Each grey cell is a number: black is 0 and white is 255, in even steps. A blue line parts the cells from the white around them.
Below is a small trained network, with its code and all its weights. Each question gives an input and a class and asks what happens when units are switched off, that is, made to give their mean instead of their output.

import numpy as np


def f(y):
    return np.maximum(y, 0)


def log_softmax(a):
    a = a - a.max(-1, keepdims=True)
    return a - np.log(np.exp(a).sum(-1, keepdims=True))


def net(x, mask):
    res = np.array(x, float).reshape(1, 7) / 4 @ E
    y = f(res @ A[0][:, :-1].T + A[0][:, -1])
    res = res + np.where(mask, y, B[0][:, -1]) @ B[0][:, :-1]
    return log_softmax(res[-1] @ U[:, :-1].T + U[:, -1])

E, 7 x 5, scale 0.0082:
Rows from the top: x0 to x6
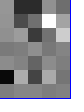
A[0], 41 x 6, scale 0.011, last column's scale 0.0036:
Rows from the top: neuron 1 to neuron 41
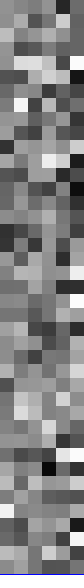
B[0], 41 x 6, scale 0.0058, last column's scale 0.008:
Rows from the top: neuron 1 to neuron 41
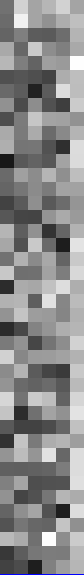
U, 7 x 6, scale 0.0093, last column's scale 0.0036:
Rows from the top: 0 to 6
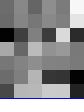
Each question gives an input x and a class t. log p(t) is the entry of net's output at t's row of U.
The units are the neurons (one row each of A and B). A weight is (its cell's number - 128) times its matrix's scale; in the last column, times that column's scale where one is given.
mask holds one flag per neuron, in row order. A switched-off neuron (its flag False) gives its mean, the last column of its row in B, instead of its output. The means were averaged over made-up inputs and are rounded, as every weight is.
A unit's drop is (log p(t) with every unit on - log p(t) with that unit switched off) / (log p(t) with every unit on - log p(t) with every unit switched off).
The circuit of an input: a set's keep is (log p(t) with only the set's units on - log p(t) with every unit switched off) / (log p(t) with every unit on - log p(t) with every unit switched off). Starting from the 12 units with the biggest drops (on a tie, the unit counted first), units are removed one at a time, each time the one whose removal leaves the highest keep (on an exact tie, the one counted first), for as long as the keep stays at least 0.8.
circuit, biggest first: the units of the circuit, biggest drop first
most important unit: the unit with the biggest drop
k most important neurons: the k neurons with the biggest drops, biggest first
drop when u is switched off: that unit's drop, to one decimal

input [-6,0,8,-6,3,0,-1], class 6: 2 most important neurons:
neuron 2; neuron 18
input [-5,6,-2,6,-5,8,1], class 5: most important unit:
neuron 11
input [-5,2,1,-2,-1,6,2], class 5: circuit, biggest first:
neuron 11; neuron 8; neuron 18
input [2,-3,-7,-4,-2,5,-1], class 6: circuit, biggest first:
neuron 21; neuron 1
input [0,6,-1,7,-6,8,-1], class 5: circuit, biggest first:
neuron 18; neuron 11; neuron 17
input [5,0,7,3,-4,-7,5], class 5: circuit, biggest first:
neuron 37; neuron 27
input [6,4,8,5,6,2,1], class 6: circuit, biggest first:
neuron 2; neuron 33; neuron 23
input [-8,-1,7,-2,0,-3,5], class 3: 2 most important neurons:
neuron 29; neuron 30
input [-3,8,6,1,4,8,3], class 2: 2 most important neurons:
neuron 12; neuron 6
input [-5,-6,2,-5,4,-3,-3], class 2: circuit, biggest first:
neuron 24; neuron 7
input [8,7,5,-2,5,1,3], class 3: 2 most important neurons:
neuron 26; neuron 10
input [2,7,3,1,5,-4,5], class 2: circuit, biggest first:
neuron 12; neuron 40
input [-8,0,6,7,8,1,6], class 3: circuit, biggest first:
neuron 29; neuron 30; neuron 20
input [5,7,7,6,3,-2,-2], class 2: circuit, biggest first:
neuron 12
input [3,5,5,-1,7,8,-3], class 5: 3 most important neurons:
neuron 18; neuron 8; neuron 17
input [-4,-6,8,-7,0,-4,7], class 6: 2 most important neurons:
neuron 2; neuron 33
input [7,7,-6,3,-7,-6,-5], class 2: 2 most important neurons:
neuron 12; neuron 6
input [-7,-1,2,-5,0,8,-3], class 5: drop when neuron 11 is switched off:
0.3
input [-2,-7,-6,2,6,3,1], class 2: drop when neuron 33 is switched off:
0.2
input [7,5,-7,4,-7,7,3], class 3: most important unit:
neuron 18
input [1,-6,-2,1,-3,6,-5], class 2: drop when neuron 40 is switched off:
-0.1
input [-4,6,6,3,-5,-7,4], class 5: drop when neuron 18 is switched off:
-0.2
